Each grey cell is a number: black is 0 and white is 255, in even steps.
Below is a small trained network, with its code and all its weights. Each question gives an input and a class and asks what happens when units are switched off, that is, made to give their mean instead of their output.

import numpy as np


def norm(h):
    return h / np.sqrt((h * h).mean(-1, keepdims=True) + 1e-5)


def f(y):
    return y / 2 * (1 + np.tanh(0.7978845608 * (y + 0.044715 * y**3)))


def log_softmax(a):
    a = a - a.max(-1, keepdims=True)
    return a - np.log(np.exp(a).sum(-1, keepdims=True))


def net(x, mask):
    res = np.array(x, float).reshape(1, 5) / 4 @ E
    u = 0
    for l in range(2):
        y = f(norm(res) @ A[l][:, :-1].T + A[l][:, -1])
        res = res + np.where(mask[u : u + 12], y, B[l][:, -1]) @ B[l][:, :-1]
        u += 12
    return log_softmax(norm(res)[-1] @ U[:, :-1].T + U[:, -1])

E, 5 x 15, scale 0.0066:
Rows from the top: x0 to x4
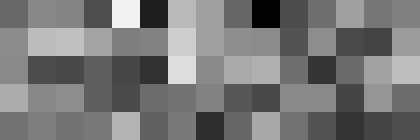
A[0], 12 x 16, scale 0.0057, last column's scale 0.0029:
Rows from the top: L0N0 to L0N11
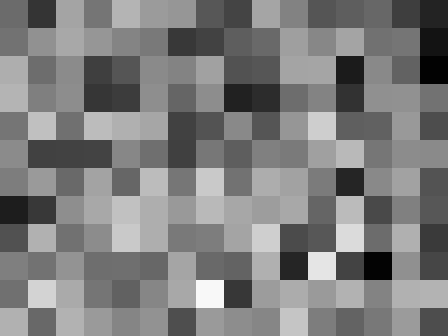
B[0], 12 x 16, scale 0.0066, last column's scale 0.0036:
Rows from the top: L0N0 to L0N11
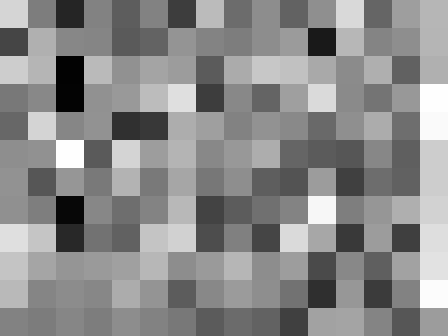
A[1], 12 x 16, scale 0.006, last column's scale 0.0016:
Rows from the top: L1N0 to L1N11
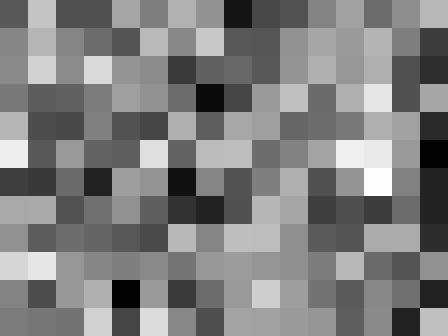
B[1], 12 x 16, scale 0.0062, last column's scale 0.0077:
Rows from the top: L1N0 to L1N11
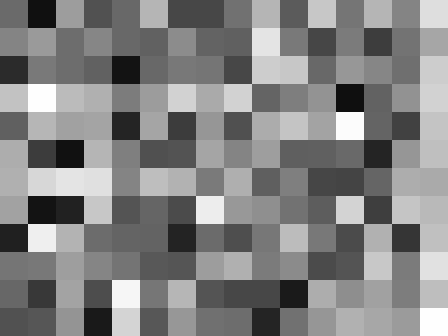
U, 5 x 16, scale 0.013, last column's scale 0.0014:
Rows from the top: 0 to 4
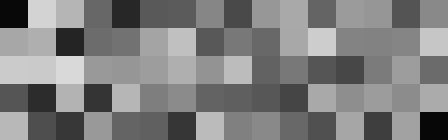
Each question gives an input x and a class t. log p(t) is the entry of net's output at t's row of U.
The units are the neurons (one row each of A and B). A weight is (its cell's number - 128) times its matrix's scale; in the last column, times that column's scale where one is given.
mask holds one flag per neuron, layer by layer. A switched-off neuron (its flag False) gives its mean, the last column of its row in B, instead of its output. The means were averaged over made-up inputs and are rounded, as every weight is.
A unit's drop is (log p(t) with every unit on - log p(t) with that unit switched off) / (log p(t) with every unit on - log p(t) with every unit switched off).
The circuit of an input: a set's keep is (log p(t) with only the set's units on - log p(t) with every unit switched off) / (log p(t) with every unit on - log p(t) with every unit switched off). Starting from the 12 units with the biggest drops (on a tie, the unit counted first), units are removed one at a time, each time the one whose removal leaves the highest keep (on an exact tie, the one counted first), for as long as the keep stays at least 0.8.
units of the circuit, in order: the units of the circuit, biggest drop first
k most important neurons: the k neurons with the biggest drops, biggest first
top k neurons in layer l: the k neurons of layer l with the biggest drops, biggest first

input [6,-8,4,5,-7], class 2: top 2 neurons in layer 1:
(L1N6 L1N7)
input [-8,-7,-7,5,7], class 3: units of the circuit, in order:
(L1N10)
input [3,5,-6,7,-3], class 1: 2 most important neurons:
(L0N3 L0N2)
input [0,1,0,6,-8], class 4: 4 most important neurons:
(L1N5 L0N10 L0N8 L0N7)
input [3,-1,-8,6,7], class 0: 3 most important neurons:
(L1N2 L0N4 L0N10)
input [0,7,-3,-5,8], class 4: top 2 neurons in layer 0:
(L0N0 L0N5)
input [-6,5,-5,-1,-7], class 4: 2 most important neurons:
(L1N5 L0N10)
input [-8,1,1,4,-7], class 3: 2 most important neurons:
(L1N10 L1N11)
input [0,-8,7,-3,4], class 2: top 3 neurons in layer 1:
(L1N6 L1N3 L1N2)
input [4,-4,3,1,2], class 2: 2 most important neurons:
(L1N6 L1N11)
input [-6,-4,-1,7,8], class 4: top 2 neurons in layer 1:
(L1N7 L1N8)
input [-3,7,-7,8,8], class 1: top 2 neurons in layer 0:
(L0N3 L0N2)
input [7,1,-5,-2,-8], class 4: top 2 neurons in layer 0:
(L0N10 L0N6)
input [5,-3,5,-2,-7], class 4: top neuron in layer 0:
(L0N4)
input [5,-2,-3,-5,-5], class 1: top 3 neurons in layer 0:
(L0N7 L0N8 L0N0)
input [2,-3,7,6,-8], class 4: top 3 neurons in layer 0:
(L0N4 L0N10 L0N1)
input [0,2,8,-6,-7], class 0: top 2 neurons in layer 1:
(L1N8 L1N4)
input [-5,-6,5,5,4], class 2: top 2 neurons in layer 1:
(L1N3 L1N6)
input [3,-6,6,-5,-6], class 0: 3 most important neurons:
(L1N8 L1N4 L0N0)
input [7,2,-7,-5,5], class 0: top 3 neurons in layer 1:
(L1N2 L1N11 L1N10)
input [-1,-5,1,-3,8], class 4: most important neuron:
(L1N7)
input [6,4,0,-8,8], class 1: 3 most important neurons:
(L0N7 L0N8 L0N10)
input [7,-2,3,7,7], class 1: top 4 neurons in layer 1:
(L1N11 L1N10 L1N9 L1N5)
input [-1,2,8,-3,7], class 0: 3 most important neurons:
(L1N8 L0N10 L1N4)
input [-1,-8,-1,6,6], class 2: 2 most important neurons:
(L1N3 L0N5)
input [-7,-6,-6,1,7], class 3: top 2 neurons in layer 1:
(L1N10 L1N11)
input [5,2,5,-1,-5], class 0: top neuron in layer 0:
(L0N0)
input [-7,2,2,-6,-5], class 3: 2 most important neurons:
(L1N11 L0N3)
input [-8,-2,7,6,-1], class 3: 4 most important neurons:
(L1N10 L1N11 L0N4 L1N2)
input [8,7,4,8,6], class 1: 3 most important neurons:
(L0N3 L1N11 L0N2)
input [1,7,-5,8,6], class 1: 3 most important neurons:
(L0N3 L0N2 L1N3)
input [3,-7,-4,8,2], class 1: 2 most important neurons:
(L0N3 L0N2)
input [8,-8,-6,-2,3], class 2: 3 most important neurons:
(L1N6 L1N3 L1N11)
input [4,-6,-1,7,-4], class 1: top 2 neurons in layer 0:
(L0N3 L0N2)
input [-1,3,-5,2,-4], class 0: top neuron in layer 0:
(L0N4)
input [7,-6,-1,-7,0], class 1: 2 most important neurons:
(L0N7 L0N8)
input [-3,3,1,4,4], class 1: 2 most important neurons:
(L0N3 L0N10)
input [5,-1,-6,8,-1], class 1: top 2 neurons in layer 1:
(L1N8 L1N4)
